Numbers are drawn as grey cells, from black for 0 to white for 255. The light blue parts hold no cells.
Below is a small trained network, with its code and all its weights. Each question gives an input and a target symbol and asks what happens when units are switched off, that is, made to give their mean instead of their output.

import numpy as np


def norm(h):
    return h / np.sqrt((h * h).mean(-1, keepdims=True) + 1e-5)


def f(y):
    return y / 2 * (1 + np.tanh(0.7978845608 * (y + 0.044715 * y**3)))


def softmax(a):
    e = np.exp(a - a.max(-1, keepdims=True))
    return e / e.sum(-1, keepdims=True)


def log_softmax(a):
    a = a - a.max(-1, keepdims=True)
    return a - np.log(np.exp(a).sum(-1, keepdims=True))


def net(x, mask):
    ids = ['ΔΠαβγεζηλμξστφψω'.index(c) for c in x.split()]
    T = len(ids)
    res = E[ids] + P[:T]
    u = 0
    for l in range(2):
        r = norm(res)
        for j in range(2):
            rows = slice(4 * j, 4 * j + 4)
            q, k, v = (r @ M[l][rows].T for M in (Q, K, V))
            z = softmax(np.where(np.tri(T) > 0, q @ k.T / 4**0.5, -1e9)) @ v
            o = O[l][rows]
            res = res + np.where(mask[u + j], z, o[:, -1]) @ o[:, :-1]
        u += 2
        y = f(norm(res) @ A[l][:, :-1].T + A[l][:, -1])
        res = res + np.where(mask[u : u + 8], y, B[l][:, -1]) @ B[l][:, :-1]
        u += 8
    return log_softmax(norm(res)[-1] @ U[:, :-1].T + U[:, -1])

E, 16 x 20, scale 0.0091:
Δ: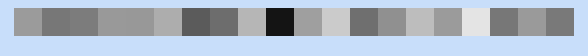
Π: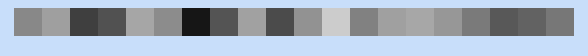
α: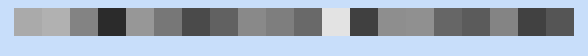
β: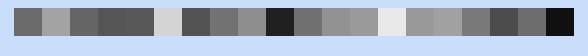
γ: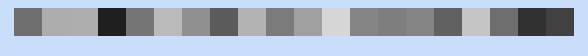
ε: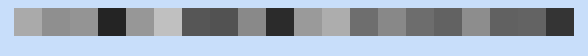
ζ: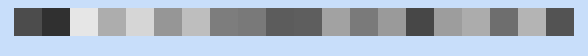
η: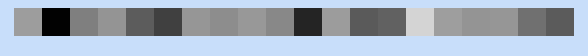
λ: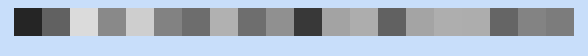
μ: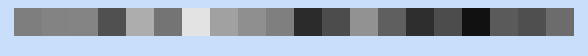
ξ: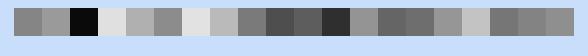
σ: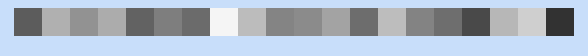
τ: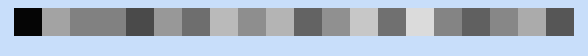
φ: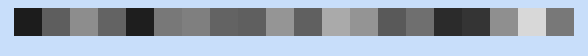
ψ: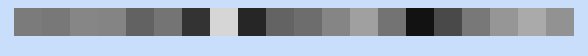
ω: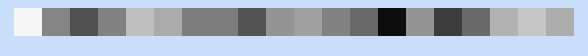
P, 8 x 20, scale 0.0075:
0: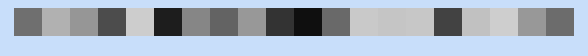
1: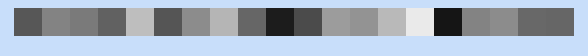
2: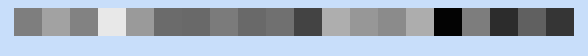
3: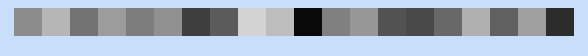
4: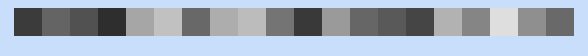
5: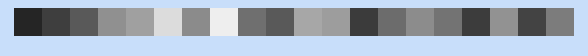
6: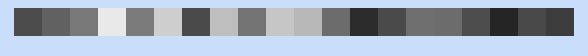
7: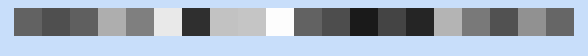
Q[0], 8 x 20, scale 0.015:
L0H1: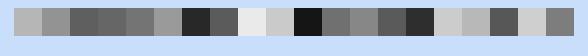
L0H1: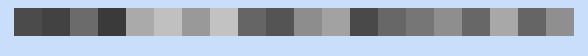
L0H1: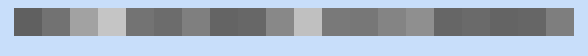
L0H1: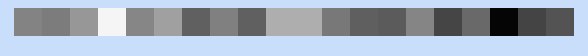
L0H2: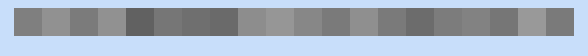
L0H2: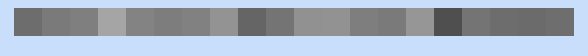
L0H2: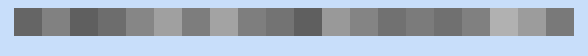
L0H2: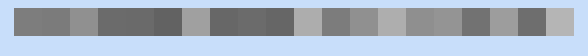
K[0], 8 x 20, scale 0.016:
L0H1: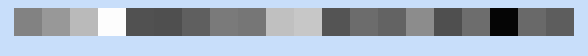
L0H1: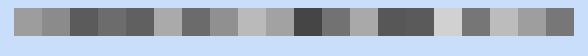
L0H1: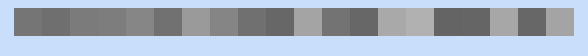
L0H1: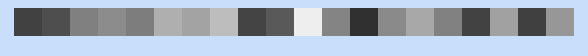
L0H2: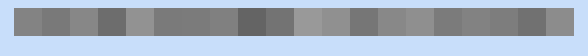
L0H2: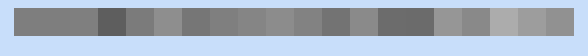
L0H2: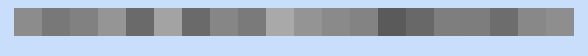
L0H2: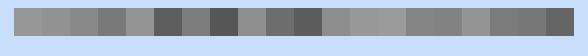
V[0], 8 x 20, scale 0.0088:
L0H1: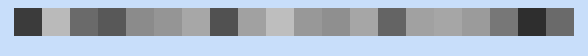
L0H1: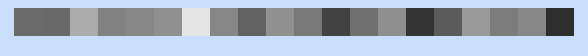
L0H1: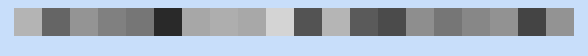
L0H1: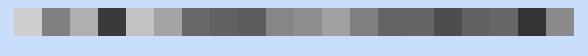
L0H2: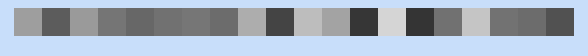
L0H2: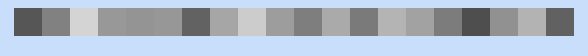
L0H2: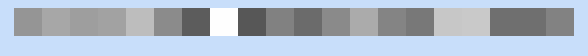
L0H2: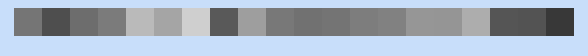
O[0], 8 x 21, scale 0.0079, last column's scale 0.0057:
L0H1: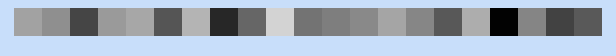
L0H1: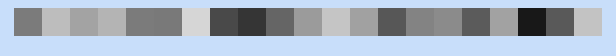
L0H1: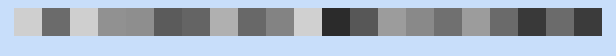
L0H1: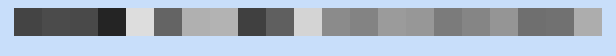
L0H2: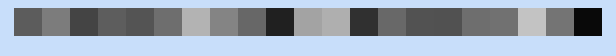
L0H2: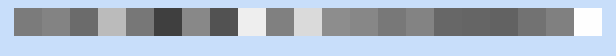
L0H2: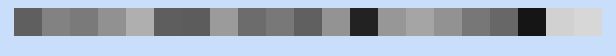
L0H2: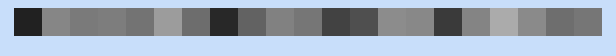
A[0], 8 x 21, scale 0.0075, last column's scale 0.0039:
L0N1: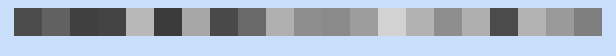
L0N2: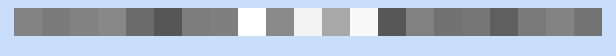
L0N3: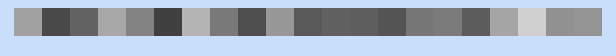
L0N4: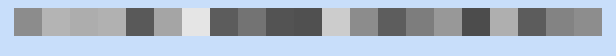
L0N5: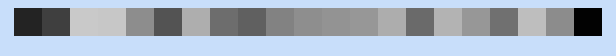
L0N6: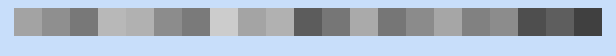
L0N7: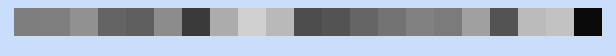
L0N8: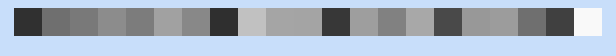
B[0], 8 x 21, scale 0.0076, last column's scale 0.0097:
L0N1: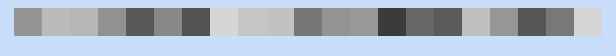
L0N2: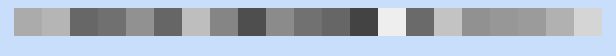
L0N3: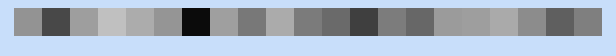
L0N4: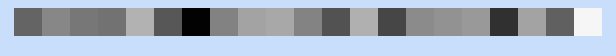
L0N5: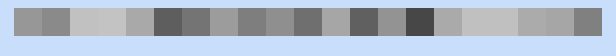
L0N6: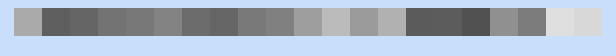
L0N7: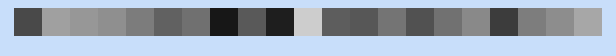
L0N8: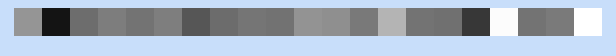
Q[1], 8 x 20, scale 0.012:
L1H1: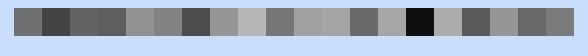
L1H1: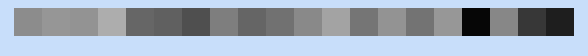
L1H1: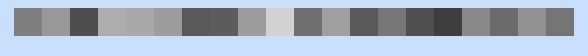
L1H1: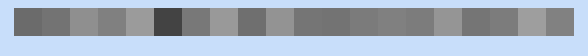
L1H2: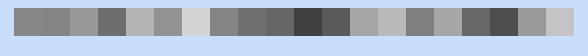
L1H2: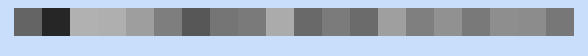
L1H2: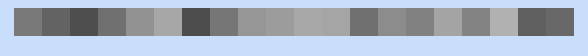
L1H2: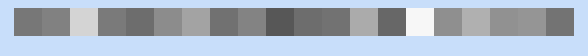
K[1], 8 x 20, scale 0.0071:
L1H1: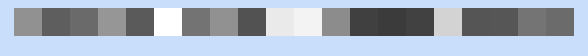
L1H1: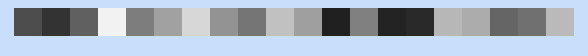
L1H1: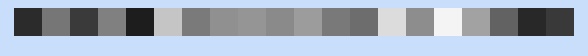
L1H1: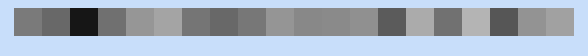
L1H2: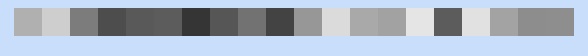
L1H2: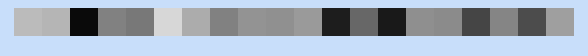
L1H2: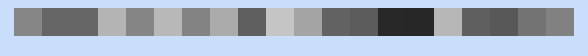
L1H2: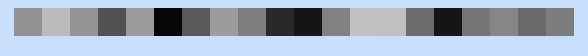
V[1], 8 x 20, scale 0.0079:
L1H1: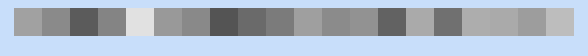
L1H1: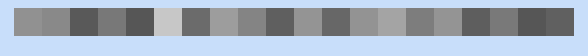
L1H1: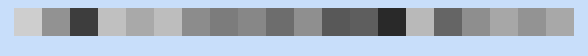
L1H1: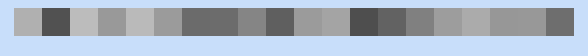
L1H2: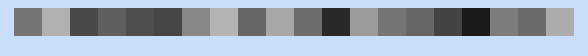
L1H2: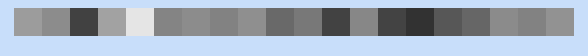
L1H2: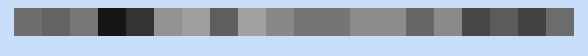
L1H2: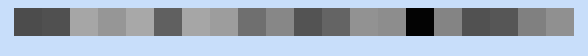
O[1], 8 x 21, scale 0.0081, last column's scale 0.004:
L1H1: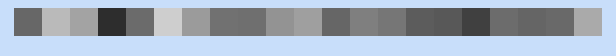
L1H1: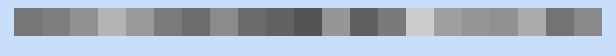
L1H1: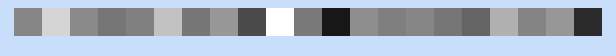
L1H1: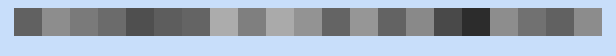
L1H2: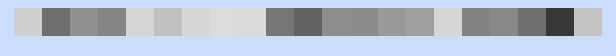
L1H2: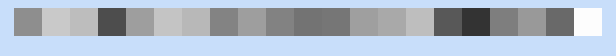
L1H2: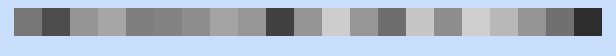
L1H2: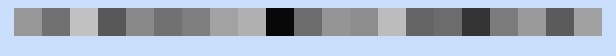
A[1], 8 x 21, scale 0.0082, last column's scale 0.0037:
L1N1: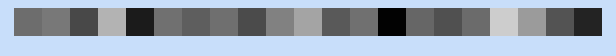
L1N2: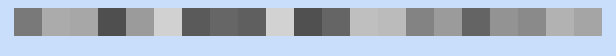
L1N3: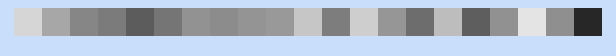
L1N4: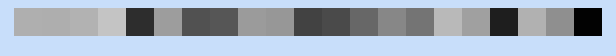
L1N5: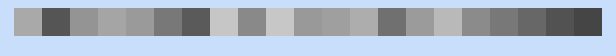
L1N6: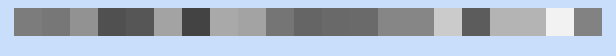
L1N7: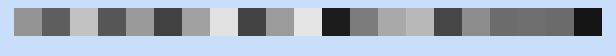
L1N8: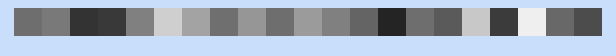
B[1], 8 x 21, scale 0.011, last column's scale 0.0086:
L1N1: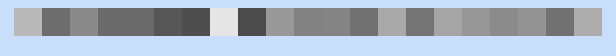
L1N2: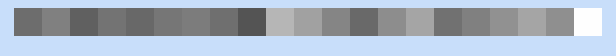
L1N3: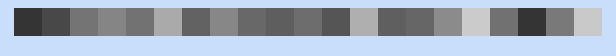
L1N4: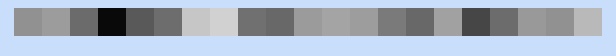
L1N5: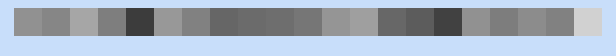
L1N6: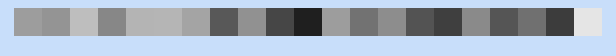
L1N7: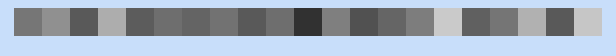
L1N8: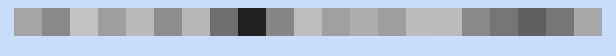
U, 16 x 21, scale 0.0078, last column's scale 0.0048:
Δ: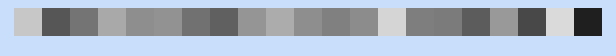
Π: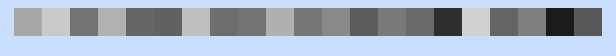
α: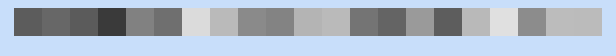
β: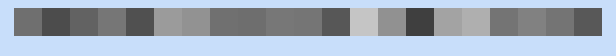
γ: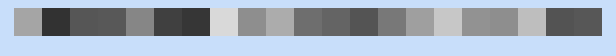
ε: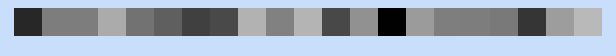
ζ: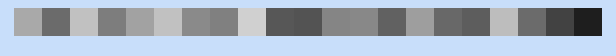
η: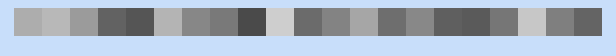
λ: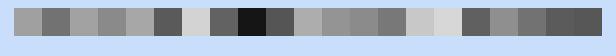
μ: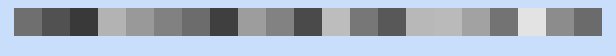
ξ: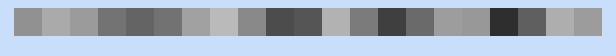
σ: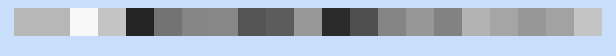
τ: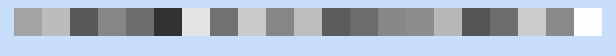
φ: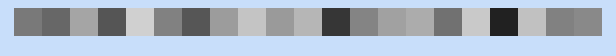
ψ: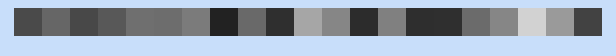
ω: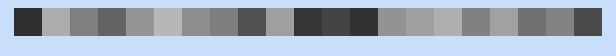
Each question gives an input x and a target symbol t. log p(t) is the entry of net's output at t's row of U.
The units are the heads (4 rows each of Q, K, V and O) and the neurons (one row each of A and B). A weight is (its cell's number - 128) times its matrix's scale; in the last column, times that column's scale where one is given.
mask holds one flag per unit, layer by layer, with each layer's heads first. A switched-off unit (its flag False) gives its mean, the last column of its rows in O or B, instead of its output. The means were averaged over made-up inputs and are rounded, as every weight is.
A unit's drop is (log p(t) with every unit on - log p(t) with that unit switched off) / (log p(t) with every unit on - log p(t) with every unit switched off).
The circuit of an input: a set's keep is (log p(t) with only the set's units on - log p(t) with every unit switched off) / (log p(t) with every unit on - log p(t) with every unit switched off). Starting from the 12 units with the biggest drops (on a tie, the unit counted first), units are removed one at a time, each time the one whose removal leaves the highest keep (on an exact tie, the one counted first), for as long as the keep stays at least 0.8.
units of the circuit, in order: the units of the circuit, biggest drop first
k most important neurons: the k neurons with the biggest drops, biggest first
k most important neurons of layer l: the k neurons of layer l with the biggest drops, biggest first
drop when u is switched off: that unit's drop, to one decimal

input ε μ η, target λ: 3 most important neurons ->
[L0N1 L1N6 L1N7]
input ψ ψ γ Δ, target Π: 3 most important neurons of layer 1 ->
[L1N4 L1N5 L1N3]
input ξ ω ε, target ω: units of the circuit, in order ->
[L0H1 L1N7 L1H1]
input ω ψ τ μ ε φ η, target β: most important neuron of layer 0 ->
[L0N2]
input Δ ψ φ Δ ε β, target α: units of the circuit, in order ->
[L0H1 L0N1]
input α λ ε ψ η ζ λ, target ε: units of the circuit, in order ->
[L0H1 L0N4]
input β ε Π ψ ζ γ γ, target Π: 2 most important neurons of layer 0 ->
[L0N1 L0N6]
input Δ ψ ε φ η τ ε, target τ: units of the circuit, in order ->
[L0H1 L1N4]
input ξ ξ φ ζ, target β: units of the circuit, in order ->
[L0H2 L1N3]
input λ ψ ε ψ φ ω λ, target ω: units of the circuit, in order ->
[L0H1 L1H1]
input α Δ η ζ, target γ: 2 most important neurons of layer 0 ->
[L0N2 L0N6]
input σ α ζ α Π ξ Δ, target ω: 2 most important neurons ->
[L1N5 L0N1]
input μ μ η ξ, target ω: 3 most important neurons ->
[L1N7 L0N1 L1N5]
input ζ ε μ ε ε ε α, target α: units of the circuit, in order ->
[L0H1]
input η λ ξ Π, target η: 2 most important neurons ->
[L1N4 L1N2]
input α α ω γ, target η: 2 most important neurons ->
[L1N2 L0N2]
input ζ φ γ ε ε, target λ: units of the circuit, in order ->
[L1N8 L0H2]
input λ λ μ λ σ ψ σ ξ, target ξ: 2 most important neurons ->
[L0N8 L1N4]
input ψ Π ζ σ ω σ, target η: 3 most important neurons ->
[L0N2 L1N2 L0N6]
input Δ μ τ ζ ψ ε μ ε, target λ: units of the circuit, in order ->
[L0H1]
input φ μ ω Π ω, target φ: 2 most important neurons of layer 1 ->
[L1N5 L1N7]
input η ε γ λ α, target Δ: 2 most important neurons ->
[L0N4 L1N3]
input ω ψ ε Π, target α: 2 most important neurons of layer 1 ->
[L1N6 L1N7]
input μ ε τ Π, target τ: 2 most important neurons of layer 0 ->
[L0N7 L0N2]
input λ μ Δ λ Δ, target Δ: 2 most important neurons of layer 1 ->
[L1N3 L1N7]
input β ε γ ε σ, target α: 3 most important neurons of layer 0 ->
[L0N4 L0N1 L0N7]
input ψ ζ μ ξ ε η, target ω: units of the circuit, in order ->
[L0H2]
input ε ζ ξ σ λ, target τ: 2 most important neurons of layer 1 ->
[L1N4 L1N5]
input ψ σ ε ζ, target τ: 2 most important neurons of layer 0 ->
[L0N2 L0N6]
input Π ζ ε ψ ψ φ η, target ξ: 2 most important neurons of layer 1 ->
[L1N4 L1N6]
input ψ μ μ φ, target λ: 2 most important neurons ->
[L0N1 L0N2]
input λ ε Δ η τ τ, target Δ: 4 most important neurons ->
[L0N8 L0N6 L0N4 L1N7]
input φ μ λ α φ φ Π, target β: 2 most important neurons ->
[L1N3 L0N2]
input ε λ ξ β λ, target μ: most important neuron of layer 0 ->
[L0N2]
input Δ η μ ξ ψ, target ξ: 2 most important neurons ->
[L0N8 L1N4]
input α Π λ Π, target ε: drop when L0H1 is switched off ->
-0.1
